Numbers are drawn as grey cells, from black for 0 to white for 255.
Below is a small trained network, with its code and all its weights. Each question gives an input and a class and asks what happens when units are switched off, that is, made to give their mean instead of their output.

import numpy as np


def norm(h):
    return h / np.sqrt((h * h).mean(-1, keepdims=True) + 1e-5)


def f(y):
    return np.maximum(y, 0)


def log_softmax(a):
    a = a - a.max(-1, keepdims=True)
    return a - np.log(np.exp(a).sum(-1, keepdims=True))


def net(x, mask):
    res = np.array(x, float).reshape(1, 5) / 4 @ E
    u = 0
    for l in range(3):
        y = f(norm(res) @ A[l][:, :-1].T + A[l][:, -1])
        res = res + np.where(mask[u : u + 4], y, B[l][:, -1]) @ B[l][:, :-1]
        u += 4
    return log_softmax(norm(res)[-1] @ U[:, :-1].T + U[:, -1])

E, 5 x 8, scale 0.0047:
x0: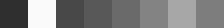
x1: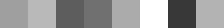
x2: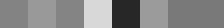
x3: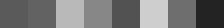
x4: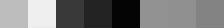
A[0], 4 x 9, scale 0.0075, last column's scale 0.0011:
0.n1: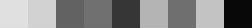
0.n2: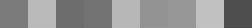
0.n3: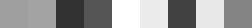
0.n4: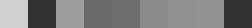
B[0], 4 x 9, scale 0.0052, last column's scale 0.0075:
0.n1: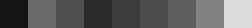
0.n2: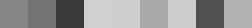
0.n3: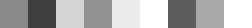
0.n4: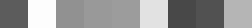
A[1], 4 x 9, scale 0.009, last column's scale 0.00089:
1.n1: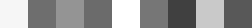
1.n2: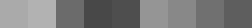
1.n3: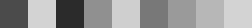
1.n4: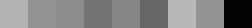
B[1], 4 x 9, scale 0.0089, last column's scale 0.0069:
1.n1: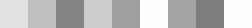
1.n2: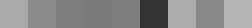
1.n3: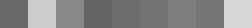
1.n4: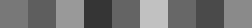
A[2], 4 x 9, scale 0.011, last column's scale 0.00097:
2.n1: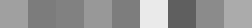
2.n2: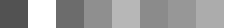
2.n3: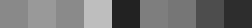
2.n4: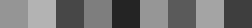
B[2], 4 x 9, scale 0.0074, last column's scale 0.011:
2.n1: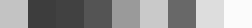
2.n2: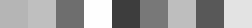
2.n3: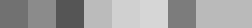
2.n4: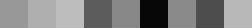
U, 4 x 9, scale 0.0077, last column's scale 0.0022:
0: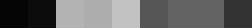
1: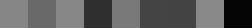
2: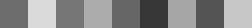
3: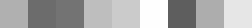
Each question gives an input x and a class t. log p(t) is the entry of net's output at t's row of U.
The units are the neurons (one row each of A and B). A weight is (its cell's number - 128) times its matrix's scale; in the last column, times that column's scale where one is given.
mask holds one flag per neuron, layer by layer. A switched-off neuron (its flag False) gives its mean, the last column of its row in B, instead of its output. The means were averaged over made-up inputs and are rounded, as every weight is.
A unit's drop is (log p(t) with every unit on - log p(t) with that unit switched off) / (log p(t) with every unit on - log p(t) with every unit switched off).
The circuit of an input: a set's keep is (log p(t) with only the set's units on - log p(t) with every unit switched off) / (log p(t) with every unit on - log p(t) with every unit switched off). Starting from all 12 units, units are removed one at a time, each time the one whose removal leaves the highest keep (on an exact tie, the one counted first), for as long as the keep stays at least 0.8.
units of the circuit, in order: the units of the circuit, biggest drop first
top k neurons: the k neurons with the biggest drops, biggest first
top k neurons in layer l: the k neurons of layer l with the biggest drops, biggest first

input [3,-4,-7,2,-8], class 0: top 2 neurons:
0.n3, 2.n1
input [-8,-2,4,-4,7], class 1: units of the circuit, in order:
1.n1, 0.n1
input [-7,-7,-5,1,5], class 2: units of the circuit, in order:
0.n3, 2.n1
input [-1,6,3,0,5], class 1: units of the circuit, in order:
0.n1, 1.n1, 2.n4
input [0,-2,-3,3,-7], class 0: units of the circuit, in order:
0.n3, 1.n1
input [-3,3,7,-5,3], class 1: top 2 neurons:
0.n1, 1.n1
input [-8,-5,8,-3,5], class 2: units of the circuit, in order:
2.n1, 1.n1
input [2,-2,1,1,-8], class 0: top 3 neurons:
0.n3, 1.n1, 2.n1
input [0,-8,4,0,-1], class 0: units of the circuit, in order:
1.n1, 2.n2
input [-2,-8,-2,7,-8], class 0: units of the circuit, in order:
1.n1
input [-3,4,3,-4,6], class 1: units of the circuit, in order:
0.n1, 1.n1
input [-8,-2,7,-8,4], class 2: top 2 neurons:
0.n3, 2.n1
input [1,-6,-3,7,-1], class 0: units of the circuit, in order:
1.n1, 2.n2
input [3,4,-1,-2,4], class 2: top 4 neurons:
0.n1, 1.n3, 2.n2, 1.n1
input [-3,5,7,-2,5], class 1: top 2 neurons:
0.n1, 2.n2
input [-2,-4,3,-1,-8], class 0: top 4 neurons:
0.n3, 1.n1, 2.n1, 2.n2
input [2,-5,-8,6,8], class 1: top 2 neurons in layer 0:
0.n4, 0.n2
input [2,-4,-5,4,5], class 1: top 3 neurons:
1.n1, 2.n2, 0.n4
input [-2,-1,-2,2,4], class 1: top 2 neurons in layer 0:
0.n1, 0.n2
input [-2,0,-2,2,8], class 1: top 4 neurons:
1.n1, 2.n2, 0.n1, 1.n3
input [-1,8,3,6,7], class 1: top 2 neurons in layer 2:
2.n4, 2.n2
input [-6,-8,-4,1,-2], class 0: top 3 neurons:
0.n3, 1.n1, 2.n1
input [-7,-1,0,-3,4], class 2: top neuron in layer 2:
2.n1
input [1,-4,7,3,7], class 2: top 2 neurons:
2.n1, 2.n3
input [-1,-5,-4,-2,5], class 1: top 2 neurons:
2.n2, 1.n1
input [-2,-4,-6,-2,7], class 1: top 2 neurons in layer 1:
1.n1, 1.n4
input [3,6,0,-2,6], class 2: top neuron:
0.n1
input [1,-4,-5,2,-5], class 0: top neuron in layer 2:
2.n1
